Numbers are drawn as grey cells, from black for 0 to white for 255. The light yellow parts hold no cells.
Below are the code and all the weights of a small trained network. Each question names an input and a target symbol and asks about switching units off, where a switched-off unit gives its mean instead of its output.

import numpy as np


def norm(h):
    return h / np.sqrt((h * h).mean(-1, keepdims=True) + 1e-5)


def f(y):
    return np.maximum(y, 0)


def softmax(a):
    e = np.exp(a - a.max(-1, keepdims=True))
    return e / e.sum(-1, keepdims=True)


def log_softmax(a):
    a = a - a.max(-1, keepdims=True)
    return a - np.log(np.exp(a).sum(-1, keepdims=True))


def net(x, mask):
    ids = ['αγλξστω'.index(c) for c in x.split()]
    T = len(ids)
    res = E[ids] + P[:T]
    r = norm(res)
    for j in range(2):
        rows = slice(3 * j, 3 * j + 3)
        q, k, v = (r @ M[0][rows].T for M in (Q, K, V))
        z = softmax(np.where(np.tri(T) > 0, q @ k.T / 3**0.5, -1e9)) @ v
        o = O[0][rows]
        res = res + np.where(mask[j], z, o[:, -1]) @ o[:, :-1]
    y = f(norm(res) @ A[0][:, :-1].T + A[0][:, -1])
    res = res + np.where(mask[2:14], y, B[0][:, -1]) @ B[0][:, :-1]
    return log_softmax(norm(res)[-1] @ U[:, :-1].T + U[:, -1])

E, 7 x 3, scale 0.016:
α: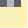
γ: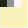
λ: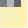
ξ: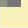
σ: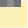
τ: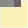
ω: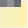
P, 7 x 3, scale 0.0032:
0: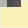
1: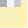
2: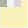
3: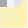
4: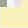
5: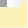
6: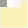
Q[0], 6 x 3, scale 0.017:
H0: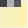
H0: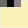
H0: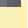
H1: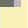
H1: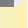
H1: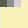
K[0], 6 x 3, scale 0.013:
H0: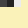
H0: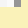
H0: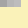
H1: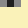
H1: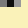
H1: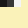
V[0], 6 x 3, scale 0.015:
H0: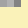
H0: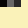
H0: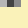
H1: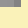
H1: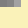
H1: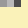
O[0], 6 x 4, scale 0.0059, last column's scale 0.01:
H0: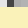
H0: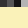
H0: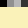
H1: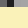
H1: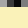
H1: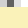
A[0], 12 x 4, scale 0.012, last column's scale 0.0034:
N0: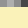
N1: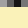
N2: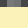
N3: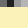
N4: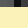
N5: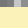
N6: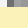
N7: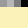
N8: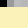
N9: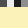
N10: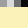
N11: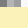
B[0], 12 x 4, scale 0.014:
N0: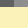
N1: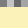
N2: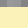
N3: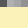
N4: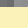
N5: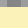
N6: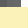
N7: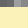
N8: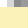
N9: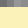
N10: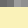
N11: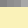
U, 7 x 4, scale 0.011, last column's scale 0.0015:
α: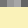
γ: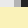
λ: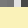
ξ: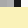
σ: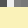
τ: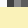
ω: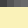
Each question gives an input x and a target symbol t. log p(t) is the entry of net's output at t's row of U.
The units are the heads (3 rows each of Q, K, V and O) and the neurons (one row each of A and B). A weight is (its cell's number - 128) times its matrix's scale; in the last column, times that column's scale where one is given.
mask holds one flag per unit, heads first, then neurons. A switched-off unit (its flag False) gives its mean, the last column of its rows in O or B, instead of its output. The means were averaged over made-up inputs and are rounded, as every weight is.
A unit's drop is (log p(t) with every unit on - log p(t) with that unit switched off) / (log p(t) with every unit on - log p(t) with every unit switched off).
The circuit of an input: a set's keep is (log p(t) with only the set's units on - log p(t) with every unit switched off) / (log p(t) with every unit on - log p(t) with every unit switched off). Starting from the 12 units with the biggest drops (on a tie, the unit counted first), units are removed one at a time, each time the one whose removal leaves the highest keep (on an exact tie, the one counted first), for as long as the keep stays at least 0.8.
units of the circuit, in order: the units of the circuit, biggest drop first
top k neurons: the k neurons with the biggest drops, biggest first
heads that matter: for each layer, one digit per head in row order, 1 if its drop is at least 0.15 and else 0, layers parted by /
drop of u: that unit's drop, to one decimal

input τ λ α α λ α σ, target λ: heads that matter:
10
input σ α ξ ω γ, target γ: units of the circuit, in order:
[N8]
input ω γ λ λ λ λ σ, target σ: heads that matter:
01
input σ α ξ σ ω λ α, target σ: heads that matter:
10
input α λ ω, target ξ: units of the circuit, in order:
[H0; N1]
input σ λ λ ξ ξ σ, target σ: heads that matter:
10
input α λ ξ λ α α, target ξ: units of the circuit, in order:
[H0; N8]
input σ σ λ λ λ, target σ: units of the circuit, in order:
[H0; N9]
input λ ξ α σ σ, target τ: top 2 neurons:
[N8; N6]
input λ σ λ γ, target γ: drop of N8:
0.1
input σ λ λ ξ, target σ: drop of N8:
0.0
